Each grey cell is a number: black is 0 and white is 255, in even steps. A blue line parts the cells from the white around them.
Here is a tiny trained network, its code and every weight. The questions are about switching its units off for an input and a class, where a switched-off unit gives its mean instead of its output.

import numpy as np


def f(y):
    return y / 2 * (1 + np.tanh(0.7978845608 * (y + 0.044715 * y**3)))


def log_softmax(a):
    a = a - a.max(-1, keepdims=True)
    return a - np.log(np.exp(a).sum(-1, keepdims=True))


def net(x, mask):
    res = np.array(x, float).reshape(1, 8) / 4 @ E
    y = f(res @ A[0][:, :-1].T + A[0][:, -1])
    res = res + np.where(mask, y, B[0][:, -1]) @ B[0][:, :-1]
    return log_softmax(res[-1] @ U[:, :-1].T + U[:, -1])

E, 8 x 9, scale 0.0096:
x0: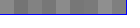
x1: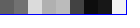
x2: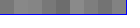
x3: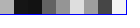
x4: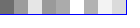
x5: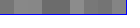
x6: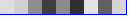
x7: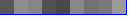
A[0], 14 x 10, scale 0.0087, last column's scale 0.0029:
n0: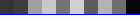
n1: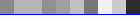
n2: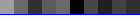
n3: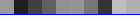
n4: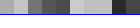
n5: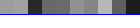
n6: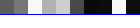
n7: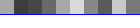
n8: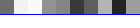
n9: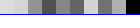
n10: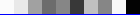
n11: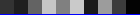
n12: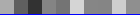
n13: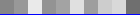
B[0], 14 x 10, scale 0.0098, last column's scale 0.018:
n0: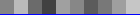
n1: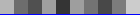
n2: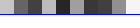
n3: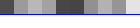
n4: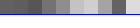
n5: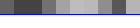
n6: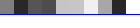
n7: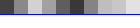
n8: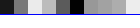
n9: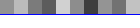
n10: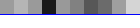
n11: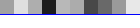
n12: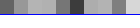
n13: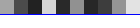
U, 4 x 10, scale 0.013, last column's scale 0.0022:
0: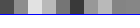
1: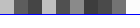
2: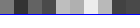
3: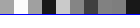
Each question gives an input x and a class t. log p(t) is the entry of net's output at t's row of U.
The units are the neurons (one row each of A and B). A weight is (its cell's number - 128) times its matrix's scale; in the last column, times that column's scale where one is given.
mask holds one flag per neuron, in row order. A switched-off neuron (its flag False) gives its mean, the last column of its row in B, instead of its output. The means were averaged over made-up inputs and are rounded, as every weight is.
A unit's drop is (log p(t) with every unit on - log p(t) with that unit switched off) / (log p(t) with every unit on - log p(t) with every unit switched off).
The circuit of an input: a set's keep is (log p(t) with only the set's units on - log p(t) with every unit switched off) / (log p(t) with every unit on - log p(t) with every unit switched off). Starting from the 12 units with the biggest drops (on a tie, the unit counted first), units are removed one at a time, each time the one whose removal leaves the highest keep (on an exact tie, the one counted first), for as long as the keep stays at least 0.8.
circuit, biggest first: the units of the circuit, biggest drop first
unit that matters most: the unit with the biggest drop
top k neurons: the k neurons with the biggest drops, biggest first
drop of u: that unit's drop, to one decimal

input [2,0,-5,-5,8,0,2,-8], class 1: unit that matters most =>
n13
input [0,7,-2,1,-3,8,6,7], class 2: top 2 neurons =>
n6, n11
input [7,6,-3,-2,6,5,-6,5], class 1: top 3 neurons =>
n13, n1, n4
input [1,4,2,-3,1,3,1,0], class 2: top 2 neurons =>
n6, n7
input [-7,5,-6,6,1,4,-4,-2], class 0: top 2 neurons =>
n7, n3
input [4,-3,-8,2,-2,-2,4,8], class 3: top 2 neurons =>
n6, n8
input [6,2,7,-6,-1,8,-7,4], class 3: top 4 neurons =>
n11, n0, n7, n3
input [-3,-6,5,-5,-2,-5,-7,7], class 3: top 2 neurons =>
n11, n6
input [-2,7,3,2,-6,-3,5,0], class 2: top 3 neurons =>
n6, n13, n1
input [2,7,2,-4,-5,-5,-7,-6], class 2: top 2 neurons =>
n6, n10
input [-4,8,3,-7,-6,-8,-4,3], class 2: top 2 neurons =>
n6, n7
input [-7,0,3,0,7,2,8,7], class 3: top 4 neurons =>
n10, n9, n2, n5
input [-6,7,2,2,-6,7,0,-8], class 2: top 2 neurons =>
n6, n13
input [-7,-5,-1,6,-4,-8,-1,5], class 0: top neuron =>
n6
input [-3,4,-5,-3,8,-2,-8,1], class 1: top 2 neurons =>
n13, n1
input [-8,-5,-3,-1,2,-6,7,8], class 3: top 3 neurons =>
n10, n6, n9
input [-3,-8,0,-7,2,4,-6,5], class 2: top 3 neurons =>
n4, n5, n7
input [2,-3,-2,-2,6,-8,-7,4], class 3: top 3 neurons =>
n11, n0, n2
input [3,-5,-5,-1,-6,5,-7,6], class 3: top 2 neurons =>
n11, n13
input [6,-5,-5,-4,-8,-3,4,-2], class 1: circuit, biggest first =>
n2
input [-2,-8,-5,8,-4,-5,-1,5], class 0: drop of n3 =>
0.4
